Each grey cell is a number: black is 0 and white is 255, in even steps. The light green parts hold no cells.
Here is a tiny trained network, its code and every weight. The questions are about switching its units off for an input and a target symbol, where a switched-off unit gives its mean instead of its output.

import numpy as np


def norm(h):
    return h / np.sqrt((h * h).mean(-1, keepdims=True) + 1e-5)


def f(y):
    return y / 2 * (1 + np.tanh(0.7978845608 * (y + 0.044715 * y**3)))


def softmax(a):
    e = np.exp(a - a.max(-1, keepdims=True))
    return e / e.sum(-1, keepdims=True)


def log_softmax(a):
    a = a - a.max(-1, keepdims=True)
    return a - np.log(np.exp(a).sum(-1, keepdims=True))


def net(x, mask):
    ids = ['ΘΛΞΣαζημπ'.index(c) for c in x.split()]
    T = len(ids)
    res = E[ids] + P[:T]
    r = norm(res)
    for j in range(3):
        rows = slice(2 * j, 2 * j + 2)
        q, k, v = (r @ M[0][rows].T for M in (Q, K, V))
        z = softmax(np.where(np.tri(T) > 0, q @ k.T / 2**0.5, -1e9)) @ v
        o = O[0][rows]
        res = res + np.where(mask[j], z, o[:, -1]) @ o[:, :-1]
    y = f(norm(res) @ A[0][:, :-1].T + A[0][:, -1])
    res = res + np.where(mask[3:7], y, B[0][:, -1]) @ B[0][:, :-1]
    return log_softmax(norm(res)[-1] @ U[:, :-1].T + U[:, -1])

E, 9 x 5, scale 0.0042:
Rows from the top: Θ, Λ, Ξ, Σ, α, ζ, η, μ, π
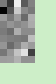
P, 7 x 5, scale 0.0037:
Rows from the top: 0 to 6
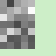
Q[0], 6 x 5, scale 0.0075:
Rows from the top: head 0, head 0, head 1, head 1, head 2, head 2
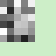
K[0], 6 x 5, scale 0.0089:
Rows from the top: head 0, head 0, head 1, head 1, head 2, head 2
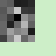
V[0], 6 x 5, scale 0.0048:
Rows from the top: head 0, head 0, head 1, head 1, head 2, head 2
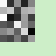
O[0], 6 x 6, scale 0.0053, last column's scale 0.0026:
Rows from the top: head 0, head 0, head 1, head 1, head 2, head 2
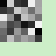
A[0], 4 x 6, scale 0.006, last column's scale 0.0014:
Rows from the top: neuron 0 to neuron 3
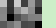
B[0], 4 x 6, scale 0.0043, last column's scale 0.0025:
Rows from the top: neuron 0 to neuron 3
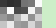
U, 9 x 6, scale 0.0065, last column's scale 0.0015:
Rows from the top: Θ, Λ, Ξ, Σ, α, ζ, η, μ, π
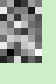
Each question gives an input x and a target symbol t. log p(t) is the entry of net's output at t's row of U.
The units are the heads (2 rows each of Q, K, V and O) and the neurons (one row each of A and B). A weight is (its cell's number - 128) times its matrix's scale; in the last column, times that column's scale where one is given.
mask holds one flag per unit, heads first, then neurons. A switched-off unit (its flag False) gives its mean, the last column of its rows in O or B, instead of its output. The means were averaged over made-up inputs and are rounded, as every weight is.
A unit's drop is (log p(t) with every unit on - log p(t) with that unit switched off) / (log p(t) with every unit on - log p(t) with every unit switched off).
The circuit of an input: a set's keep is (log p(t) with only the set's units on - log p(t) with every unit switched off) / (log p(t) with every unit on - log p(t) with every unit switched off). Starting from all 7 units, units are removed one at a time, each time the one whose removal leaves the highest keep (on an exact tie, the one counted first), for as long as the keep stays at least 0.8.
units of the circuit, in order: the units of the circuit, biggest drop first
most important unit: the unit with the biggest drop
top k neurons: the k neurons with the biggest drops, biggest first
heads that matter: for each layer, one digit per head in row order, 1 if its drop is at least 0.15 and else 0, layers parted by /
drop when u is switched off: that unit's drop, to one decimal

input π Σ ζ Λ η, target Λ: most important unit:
head 0
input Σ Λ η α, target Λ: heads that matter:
000
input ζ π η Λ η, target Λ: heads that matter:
100
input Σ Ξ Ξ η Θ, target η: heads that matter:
010
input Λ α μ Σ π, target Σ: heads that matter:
110
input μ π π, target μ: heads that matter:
001
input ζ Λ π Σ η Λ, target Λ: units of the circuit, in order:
(head 0; neuron 3)
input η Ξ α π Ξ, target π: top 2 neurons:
(neuron 1; neuron 3)
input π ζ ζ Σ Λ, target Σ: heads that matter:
100
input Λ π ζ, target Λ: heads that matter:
100
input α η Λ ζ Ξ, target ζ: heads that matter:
011
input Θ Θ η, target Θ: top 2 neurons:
(neuron 2; neuron 3)
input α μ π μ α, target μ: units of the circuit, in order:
(head 2; neuron 0)
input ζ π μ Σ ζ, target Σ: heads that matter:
110
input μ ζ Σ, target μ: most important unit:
head 2
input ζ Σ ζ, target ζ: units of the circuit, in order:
(head 1; head 0)
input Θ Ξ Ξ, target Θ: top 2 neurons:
(neuron 2; neuron 3)
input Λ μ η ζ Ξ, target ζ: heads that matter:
010
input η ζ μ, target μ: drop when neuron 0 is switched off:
0.3
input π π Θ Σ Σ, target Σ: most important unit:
head 0
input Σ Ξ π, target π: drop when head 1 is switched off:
0.2
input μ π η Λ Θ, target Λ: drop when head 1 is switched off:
-0.1
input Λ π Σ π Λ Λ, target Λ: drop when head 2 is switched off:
0.0
